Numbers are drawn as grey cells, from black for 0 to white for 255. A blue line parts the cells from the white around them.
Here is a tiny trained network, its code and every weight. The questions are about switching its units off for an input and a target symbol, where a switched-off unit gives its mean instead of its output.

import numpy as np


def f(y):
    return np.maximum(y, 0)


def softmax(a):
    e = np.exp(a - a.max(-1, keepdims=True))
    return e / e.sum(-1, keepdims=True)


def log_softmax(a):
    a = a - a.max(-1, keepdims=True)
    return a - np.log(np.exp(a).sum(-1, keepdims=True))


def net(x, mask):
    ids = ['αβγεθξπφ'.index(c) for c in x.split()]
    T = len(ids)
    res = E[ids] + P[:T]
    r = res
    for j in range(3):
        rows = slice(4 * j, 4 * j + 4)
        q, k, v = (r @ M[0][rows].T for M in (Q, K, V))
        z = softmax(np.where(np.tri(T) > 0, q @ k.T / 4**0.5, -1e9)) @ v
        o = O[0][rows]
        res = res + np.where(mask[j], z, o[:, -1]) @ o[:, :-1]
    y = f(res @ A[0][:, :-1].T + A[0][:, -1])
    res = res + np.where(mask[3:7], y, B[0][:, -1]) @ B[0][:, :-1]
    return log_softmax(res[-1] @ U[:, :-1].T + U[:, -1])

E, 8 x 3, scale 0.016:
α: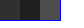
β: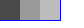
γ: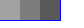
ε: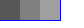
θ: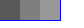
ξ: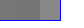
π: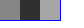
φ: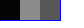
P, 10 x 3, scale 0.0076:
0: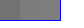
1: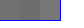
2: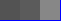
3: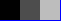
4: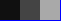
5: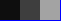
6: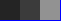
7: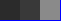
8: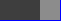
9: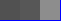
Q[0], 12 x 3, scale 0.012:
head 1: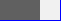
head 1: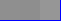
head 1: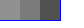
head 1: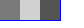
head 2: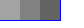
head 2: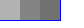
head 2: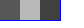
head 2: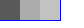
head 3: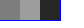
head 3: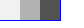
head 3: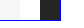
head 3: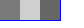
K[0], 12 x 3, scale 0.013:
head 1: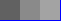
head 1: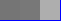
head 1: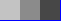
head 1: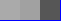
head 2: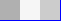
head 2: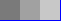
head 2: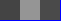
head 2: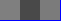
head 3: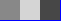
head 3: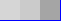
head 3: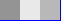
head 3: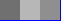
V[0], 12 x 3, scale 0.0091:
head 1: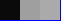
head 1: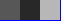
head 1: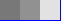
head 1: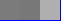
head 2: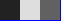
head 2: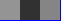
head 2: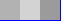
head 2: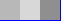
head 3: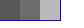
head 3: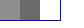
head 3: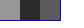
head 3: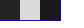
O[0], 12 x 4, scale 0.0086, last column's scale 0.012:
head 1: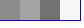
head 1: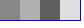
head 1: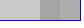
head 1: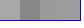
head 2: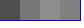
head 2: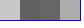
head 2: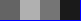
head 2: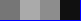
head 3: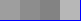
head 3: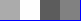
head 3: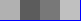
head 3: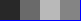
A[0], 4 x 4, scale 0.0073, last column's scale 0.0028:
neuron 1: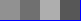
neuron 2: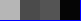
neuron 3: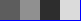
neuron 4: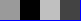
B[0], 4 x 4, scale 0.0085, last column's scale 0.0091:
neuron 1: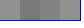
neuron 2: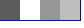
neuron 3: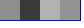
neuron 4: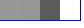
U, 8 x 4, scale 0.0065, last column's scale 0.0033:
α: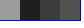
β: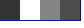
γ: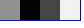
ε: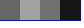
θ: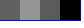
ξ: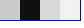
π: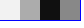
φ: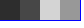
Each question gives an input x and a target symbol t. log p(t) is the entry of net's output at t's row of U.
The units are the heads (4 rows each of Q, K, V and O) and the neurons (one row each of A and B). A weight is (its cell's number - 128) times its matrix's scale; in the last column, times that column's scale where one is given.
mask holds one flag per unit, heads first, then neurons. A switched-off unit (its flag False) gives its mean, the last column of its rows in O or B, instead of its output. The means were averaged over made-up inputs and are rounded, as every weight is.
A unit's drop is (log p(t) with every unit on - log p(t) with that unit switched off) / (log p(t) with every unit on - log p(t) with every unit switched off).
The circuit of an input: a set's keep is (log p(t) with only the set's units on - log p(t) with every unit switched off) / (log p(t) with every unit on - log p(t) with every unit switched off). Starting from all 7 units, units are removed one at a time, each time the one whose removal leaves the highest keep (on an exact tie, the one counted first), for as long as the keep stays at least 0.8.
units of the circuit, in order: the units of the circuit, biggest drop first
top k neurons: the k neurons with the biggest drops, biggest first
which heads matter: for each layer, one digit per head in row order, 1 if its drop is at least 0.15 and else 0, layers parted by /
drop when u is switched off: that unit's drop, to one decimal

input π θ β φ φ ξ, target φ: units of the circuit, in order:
head 3
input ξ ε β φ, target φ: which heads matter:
001
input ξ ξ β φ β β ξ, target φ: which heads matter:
011
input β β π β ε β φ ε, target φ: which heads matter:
011
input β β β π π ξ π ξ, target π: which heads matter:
001
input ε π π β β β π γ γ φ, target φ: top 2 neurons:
neuron 4; neuron 3
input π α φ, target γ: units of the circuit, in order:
head 1; head 3; neuron 2
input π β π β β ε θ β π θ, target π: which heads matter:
001
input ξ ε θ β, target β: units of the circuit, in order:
head 2; head 3
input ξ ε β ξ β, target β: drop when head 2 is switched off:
0.6
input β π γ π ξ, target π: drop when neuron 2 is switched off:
0.0
